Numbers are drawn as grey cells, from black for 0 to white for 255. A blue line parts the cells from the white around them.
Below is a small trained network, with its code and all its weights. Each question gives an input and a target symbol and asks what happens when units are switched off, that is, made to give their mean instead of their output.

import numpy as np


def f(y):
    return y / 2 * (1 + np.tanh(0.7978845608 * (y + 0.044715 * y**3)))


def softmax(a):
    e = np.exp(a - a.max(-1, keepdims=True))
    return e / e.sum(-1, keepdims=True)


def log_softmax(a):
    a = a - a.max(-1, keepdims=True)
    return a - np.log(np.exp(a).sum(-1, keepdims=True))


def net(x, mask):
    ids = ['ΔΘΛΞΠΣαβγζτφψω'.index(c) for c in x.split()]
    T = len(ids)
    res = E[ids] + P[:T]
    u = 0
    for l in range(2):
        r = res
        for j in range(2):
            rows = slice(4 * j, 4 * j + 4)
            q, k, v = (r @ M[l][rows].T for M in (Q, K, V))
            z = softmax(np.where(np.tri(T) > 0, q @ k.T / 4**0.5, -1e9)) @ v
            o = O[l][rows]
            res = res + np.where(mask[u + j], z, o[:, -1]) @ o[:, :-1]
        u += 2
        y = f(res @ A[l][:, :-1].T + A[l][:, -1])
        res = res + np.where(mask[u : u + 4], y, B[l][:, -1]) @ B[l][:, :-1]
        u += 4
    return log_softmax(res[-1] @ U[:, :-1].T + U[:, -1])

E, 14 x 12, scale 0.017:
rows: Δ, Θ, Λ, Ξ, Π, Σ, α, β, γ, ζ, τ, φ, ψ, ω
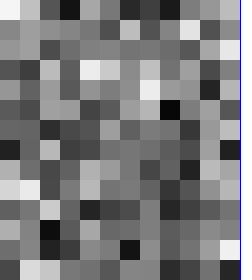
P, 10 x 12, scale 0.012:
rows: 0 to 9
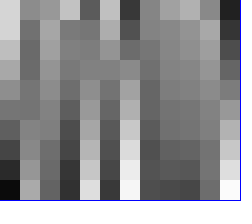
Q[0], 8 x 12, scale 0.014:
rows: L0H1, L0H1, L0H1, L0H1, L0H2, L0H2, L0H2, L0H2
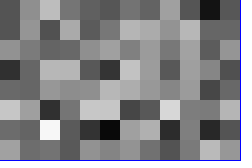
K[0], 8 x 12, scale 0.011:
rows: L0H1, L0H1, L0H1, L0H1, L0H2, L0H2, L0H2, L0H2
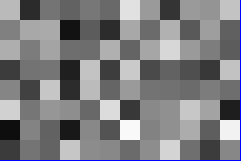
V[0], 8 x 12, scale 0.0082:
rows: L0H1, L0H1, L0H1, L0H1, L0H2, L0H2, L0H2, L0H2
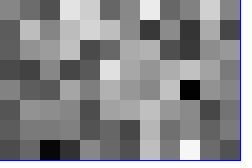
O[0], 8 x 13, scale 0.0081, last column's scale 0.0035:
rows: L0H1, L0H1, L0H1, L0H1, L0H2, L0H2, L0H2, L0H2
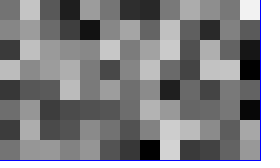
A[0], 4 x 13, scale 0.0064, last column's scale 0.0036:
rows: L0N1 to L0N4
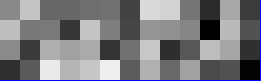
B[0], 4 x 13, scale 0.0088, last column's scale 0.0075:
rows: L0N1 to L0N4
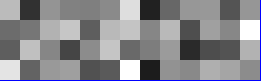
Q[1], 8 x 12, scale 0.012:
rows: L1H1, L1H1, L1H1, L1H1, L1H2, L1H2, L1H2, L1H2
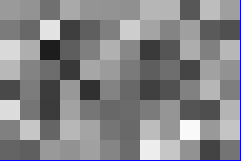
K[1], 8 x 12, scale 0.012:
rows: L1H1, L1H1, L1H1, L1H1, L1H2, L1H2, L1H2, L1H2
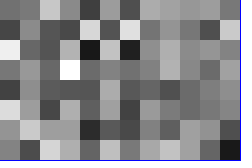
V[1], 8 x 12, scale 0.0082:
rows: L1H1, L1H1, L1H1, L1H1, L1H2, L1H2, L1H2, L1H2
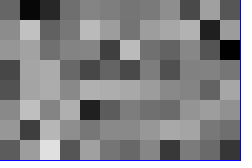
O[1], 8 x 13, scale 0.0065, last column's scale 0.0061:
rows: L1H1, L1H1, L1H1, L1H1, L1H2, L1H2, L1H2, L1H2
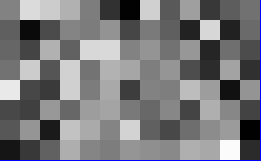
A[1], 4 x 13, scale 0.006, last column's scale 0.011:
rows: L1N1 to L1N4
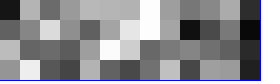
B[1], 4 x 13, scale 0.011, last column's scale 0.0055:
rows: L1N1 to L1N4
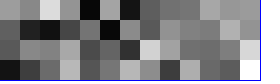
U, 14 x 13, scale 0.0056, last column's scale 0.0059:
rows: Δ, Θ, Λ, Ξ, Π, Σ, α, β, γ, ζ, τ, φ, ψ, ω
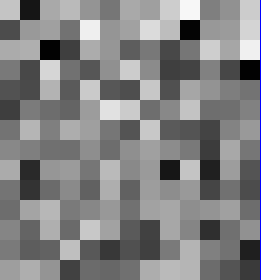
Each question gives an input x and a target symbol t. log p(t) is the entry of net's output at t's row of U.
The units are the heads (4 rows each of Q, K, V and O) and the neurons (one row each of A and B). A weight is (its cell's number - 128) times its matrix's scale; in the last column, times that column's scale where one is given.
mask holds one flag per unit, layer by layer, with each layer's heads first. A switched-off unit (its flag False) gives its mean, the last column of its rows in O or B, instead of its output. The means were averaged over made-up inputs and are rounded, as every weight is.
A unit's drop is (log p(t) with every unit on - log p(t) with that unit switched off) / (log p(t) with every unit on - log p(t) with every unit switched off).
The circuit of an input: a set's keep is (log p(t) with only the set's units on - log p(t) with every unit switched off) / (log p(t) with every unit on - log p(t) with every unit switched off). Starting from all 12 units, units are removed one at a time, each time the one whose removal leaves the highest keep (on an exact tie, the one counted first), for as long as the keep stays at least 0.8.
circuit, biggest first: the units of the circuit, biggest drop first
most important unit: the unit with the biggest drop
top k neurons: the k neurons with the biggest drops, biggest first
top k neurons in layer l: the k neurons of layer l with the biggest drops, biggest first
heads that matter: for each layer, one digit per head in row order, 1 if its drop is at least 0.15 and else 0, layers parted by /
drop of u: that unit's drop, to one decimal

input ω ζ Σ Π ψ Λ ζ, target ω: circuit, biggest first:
(L0H1 L0H2 L1H2)
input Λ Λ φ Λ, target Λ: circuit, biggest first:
(L0H2 L1H1 L1N4 L0N2)
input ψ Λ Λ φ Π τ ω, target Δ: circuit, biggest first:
(L0H1 L0N4 L1H1)
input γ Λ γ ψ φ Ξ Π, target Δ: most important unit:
L0H2
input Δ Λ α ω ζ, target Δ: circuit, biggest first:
(L0H2 L0H1)
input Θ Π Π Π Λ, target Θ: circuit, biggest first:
(L1H1 L0H2 L1N3 L1H2)
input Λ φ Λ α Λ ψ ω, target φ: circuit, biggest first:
(L0H2 L1H1)
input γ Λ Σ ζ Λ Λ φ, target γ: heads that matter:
01 / 00
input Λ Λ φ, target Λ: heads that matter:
01 / 10
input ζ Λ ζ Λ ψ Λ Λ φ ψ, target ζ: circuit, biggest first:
(L1N3 L0H1 L1H1)
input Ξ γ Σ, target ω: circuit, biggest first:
(L0H1 L0H2 L1H1)
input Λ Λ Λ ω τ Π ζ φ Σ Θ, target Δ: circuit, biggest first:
(L1H2 L0H1)
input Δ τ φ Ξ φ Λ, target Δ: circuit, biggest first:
(L0H2 L0H1)
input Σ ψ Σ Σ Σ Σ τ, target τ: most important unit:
L1N1
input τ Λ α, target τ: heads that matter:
11 / 11
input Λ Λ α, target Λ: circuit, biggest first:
(L1H1 L1N4 L0N2)
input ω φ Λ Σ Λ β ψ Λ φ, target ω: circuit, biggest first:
(L0H1 L0H2 L1H2)
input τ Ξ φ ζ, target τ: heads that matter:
11 / 11
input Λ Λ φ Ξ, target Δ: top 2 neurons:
(L0N2 L0N4)
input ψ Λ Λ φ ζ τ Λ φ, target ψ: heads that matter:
01 / 10
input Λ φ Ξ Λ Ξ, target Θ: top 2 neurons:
(L0N3 L0N4)
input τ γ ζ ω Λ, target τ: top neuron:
(L1N1)
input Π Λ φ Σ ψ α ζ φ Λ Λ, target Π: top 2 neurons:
(L1N4 L0N1)
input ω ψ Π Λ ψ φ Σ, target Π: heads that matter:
10 / 10
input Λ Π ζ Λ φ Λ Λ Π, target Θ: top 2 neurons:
(L0N3 L1N4)
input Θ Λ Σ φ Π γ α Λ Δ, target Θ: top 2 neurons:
(L0N2 L1N3)
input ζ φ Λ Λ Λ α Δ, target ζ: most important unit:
L1N3
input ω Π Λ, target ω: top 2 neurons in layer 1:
(L1N3 L1N4)
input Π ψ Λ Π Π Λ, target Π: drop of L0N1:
0.2
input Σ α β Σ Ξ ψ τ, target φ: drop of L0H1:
0.1
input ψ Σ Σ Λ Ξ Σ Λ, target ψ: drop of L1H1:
0.4
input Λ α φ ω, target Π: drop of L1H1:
0.2
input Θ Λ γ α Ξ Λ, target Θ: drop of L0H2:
0.2
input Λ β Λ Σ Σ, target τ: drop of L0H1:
0.4
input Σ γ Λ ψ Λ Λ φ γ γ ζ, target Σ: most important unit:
L1N4
